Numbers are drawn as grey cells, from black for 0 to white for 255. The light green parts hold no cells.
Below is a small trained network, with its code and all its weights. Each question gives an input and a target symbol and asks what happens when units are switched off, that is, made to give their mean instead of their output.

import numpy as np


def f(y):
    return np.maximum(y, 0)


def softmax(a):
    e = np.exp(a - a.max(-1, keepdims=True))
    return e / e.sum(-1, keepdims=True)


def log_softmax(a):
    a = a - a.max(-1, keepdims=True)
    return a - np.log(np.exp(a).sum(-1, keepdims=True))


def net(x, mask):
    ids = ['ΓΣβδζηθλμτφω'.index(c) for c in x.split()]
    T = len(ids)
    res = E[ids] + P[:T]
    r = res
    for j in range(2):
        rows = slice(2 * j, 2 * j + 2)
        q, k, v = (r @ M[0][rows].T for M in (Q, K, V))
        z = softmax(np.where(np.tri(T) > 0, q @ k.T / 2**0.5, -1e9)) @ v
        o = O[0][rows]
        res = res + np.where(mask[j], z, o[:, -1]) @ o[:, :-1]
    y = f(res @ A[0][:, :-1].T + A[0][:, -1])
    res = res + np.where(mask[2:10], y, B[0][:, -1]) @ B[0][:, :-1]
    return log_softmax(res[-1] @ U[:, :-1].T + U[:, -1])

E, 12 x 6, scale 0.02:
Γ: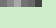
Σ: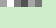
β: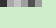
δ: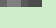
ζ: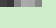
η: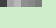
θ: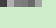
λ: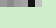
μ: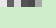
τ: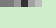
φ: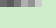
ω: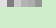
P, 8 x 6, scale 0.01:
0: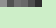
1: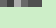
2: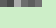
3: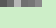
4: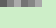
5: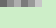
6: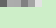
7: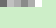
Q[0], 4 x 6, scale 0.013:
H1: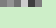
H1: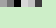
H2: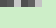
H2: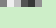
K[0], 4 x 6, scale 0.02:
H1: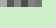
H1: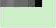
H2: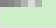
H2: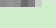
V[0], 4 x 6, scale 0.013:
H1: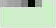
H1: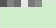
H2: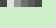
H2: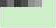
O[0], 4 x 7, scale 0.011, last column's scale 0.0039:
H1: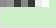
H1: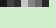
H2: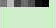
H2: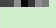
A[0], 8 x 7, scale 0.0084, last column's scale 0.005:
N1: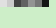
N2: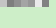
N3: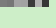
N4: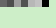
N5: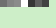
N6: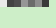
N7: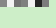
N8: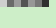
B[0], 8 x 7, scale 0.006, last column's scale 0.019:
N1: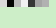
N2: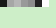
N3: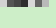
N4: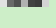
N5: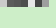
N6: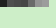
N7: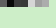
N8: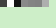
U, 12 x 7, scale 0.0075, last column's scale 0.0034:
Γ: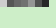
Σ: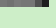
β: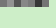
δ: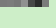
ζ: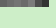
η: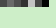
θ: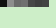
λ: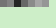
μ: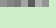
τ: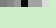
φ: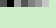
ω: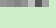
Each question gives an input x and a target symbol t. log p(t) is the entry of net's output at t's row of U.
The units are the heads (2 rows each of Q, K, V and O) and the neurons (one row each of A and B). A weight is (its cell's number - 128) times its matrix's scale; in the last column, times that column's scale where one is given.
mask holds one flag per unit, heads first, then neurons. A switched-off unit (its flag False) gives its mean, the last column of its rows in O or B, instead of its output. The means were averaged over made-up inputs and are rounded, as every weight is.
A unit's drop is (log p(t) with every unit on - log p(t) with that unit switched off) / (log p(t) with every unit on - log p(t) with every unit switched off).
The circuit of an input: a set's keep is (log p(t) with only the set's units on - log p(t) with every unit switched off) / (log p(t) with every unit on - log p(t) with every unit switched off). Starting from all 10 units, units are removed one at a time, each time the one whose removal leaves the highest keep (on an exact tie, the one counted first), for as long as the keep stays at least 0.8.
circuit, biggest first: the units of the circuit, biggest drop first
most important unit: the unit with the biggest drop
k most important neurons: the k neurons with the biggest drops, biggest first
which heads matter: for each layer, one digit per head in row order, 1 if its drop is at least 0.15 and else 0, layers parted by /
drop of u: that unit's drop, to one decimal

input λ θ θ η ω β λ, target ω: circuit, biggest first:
[H2; N2]
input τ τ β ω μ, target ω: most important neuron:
[N2]
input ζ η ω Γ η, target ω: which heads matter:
01
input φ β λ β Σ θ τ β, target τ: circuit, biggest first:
[H1; H2]
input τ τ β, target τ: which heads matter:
10
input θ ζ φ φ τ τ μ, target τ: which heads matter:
11
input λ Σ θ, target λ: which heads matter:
10
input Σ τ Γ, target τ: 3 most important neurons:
[N2; N4; N1]
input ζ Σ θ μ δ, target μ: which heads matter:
11
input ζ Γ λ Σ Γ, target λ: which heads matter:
10
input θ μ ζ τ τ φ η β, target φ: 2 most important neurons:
[N8; N2]
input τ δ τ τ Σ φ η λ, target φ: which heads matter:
11
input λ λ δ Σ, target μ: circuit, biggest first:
[H1; N1]
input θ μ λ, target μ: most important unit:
H1
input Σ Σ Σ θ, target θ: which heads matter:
01
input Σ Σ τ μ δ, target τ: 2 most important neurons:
[N4; N3]
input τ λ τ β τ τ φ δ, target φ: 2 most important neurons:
[N2; N8]
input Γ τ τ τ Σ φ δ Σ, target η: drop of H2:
0.2
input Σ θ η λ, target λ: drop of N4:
0.0
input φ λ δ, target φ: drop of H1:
0.2
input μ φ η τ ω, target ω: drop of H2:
0.8
